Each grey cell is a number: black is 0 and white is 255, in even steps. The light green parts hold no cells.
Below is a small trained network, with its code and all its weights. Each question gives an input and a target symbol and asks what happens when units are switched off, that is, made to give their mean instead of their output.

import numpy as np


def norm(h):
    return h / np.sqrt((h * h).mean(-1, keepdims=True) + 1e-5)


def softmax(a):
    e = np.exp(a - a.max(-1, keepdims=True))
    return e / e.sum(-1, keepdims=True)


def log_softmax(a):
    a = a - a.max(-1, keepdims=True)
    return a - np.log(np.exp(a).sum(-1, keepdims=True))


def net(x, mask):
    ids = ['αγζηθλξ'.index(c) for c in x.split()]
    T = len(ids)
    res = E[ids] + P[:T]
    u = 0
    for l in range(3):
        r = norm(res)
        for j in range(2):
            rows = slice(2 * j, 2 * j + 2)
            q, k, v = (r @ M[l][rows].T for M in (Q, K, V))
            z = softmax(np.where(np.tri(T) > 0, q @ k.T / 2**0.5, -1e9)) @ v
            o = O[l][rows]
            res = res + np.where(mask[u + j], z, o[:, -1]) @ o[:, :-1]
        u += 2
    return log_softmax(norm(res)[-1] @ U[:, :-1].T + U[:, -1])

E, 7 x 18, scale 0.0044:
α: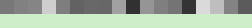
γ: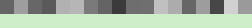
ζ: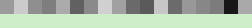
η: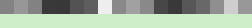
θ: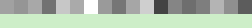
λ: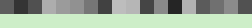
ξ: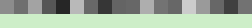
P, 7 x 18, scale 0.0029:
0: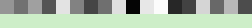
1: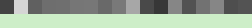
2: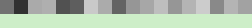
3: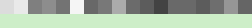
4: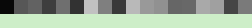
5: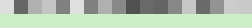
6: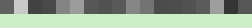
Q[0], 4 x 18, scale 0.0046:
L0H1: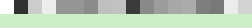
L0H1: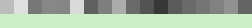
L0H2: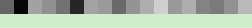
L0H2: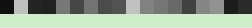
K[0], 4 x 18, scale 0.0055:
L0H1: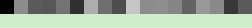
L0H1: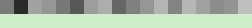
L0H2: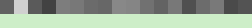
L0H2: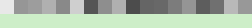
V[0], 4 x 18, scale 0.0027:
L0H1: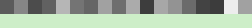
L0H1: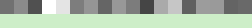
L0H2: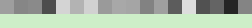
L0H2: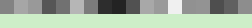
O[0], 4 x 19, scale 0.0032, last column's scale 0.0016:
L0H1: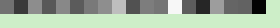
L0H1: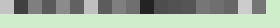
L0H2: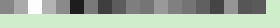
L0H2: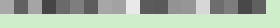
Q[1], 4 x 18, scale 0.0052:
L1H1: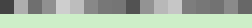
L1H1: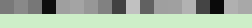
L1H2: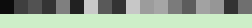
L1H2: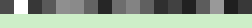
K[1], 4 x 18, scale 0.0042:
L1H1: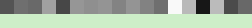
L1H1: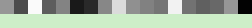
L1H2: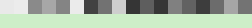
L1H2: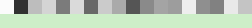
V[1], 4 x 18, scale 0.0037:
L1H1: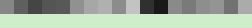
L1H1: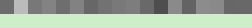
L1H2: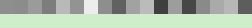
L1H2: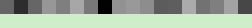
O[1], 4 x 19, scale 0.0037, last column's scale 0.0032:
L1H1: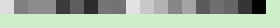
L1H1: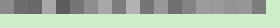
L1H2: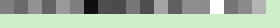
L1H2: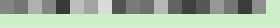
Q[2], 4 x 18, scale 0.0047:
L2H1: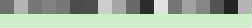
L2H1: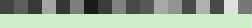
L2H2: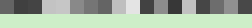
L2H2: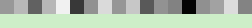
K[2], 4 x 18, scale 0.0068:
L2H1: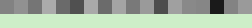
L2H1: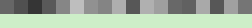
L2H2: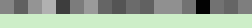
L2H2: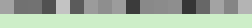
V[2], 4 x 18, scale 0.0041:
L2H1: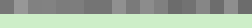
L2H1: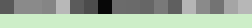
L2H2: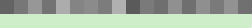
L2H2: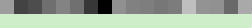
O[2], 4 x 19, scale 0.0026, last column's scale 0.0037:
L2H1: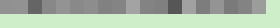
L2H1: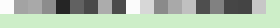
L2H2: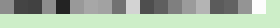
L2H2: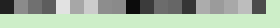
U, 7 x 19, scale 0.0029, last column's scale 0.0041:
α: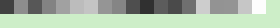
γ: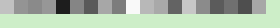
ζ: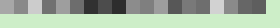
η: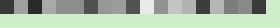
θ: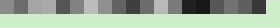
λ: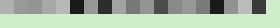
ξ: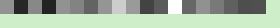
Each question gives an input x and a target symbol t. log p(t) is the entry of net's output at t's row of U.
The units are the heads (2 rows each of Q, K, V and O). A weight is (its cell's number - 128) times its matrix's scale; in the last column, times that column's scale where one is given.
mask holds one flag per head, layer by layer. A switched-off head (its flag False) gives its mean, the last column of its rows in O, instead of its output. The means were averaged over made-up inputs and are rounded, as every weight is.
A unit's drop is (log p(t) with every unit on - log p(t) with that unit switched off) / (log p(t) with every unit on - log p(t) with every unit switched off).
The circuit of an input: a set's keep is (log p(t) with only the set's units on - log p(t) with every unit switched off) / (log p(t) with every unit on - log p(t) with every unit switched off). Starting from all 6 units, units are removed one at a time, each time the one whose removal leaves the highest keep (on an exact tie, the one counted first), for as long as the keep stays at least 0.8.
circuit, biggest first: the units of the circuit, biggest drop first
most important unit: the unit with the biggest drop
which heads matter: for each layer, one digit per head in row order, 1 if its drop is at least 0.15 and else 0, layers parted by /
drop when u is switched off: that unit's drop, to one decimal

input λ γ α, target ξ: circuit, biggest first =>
[L0H1]
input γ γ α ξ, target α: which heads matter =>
10 / 00 / 01
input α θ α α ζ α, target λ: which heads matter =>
00 / 01 / 00
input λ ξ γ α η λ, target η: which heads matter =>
11 / 00 / 00
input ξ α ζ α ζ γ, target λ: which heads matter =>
01 / 01 / 00
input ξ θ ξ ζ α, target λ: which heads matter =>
01 / 01 / 00
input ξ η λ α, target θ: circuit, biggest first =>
[L1H2; L0H2]
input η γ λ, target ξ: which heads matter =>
11 / 00 / 00
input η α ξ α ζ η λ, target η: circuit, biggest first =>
[L0H1; L0H2]
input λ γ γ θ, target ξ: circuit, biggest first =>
[L0H1; L0H2]
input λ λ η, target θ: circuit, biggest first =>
[L1H2; L0H2]
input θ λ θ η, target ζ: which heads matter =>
00 / 01 / 00
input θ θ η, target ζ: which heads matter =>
00 / 01 / 10
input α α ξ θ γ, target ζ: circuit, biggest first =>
[L1H2]
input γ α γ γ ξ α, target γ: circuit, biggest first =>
[L1H1; L0H2]
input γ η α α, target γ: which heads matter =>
10 / 10 / 00
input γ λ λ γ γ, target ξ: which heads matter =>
11 / 00 / 00
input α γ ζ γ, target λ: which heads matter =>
00 / 01 / 00
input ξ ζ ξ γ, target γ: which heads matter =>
10 / 00 / 01
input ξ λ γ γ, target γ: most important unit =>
L1H1
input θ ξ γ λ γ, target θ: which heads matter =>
00 / 01 / 00
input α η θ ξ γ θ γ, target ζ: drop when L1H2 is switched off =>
0.4
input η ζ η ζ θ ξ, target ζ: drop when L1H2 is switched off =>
0.9
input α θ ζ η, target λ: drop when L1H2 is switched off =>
0.7
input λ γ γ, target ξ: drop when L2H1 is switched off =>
0.1
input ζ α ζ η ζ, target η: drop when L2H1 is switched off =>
0.0
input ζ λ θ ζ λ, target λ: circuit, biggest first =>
[L1H2]
